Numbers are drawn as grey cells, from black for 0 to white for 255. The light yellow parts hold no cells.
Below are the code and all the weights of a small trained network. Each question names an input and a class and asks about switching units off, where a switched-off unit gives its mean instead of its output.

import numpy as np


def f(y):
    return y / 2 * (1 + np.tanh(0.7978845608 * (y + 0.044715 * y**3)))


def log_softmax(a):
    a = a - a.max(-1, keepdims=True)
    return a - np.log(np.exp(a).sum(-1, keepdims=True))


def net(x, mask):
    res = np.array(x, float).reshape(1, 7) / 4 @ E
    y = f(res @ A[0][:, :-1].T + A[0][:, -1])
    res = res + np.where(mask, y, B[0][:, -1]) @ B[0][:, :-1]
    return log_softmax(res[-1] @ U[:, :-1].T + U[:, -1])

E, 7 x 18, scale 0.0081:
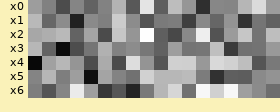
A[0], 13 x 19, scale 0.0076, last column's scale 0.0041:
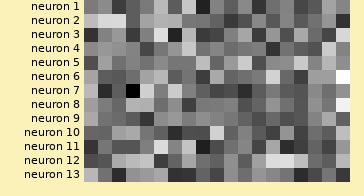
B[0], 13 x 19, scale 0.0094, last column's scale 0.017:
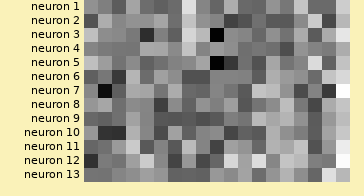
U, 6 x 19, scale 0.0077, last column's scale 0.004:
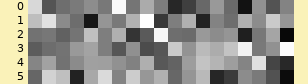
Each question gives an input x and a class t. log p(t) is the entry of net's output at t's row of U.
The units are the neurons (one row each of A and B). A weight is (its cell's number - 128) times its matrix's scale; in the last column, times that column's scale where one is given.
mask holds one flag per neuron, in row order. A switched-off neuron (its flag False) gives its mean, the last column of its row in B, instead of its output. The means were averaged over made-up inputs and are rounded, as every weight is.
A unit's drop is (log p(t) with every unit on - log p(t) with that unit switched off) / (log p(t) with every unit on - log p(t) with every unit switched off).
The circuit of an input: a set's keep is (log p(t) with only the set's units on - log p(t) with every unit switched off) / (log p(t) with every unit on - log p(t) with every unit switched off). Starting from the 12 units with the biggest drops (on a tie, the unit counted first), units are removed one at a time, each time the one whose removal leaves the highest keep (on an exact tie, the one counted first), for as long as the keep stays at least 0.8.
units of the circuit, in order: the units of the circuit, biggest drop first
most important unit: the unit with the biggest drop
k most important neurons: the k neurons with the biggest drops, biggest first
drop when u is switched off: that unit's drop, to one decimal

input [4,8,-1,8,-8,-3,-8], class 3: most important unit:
neuron 11
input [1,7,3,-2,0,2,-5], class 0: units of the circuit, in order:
[neuron 12; neuron 7]
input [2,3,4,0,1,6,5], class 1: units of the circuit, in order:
[neuron 7; neuron 12]
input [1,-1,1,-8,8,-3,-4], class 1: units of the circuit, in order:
[neuron 3; neuron 7]
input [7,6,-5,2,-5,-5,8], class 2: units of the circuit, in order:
[neuron 11; neuron 3; neuron 1]
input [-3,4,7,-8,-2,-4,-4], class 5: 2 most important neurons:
[neuron 2; neuron 10]
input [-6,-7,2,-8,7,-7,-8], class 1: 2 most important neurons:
[neuron 3; neuron 7]
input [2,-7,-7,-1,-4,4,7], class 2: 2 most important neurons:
[neuron 11; neuron 3]
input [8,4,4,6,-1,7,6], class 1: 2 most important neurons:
[neuron 7; neuron 12]
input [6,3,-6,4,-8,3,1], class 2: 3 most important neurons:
[neuron 12; neuron 3; neuron 7]
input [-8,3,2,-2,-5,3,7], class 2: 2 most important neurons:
[neuron 11; neuron 3]
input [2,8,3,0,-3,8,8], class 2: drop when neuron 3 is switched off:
0.3
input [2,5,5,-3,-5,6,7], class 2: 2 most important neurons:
[neuron 3; neuron 5]
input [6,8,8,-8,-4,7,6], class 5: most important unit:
neuron 7
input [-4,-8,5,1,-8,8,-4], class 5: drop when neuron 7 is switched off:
0.2
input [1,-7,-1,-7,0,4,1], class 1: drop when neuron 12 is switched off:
0.2
